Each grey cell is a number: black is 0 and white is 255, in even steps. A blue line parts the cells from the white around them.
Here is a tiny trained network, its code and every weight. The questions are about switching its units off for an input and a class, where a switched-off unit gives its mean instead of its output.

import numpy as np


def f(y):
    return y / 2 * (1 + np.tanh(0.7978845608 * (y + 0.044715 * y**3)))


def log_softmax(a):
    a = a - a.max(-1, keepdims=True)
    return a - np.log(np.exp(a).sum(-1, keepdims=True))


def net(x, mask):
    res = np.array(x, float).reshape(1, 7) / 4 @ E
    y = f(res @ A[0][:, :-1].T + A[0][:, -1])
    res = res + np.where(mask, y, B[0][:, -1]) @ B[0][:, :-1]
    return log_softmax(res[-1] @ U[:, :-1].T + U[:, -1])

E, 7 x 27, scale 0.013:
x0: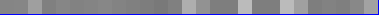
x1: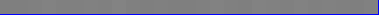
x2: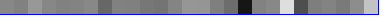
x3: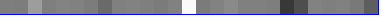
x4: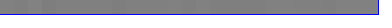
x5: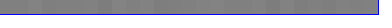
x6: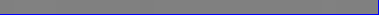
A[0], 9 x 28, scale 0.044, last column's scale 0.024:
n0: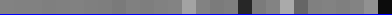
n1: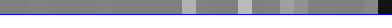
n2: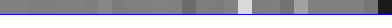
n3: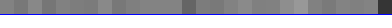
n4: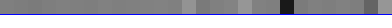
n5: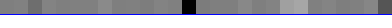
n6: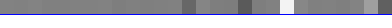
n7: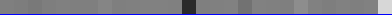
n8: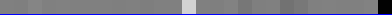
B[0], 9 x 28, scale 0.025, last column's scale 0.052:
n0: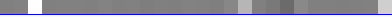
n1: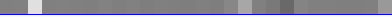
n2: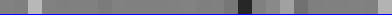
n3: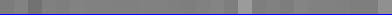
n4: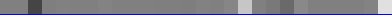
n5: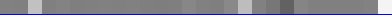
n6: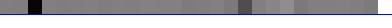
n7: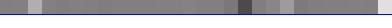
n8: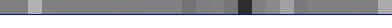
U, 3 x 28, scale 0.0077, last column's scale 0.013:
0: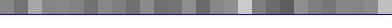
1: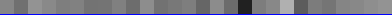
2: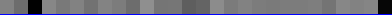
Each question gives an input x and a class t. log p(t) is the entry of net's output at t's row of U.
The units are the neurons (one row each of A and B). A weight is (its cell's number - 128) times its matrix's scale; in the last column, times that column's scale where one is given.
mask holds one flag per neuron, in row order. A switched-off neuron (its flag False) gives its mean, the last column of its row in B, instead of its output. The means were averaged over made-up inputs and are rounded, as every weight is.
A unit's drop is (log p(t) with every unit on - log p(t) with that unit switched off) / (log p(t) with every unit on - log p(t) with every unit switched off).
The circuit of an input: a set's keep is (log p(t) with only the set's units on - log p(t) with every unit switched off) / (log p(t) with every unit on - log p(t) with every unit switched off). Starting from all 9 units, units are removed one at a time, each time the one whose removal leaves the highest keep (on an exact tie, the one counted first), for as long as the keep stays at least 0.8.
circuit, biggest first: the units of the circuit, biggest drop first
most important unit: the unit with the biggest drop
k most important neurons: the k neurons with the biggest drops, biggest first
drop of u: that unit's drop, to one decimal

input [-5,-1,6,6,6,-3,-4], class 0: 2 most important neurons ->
(n0; n6)
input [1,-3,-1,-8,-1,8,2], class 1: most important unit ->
n7
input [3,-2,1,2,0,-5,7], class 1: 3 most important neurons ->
(n5; n4; n0)
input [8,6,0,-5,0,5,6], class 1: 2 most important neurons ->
(n4; n6)
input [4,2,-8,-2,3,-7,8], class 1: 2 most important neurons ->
(n2; n0)
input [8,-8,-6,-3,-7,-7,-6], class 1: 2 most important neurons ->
(n2; n0)
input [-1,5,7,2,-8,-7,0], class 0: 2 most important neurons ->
(n0; n7)
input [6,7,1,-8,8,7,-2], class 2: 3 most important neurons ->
(n6; n0; n8)
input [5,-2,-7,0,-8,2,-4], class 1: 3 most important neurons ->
(n2; n5; n0)
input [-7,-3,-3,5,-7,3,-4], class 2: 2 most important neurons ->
(n0; n5)
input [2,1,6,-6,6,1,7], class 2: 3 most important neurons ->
(n6; n2; n8)
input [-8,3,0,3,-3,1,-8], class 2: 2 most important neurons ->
(n0; n5)
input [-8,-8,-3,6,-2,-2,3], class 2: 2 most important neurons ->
(n0; n5)
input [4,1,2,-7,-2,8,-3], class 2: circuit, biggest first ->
(n6)
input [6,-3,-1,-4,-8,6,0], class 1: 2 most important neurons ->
(n4; n0)
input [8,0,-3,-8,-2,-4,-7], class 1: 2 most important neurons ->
(n2; n6)
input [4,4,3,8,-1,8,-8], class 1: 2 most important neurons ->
(n8; n5)
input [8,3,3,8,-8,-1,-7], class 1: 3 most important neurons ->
(n8; n5; n4)
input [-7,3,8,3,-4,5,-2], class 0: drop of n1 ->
0.0
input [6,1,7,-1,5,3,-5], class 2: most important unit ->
n6
